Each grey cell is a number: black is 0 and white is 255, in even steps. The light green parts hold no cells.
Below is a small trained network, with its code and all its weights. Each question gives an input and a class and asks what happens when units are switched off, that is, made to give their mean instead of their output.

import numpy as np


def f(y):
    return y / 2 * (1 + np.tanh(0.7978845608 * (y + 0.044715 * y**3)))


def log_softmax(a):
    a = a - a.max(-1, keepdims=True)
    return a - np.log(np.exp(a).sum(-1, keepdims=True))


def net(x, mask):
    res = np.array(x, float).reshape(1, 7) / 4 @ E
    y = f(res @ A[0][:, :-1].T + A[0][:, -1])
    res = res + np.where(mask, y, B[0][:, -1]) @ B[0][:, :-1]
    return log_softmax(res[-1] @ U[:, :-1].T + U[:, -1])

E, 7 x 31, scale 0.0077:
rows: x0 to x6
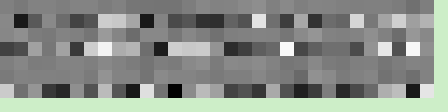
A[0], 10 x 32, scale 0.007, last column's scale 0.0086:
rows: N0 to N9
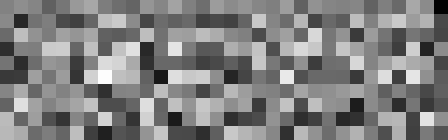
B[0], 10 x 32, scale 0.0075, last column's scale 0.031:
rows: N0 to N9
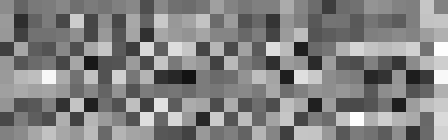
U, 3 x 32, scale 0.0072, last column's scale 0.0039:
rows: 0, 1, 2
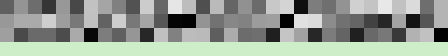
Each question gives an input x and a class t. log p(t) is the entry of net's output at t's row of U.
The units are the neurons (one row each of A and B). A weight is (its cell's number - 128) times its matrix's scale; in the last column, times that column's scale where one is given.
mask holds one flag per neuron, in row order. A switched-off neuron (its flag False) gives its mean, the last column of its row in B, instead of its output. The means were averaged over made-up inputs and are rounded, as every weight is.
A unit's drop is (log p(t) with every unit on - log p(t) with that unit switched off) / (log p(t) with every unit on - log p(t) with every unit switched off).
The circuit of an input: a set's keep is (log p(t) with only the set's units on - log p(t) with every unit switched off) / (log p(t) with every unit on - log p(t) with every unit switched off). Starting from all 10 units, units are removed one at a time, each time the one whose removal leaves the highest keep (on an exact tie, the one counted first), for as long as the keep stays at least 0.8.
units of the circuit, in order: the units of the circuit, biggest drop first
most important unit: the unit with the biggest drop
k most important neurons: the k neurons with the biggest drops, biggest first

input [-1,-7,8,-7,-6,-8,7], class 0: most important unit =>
N8
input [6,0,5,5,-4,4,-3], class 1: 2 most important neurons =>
(N5, N8)
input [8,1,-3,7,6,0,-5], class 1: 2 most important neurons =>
(N5, N8)
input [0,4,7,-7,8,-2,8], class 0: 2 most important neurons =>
(N8, N5)
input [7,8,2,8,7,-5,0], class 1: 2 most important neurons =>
(N5, N7)
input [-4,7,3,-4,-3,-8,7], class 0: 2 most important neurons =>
(N8, N7)
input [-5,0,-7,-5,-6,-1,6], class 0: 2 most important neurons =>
(N8, N5)
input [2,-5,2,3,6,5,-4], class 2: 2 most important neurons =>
(N7, N8)
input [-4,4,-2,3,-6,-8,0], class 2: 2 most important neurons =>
(N4, N9)
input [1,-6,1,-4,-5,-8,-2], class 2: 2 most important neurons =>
(N5, N7)
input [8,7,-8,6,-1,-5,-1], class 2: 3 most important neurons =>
(N4, N1, N9)
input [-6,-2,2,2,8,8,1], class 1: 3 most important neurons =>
(N3, N4, N1)
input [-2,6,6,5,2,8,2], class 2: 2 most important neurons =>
(N4, N1)
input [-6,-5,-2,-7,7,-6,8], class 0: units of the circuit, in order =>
(N8)
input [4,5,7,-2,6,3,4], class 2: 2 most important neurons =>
(N3, N1)
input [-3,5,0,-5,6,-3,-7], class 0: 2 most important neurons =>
(N3, N5)
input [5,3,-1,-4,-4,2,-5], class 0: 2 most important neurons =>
(N5, N3)
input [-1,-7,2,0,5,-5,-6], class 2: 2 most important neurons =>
(N7, N8)
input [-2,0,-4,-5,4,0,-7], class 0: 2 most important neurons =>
(N3, N5)
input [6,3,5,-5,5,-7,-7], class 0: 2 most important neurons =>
(N3, N5)
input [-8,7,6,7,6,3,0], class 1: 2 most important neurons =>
(N5, N7)
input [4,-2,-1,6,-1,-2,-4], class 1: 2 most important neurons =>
(N5, N8)
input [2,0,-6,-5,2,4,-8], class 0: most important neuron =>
(N3)
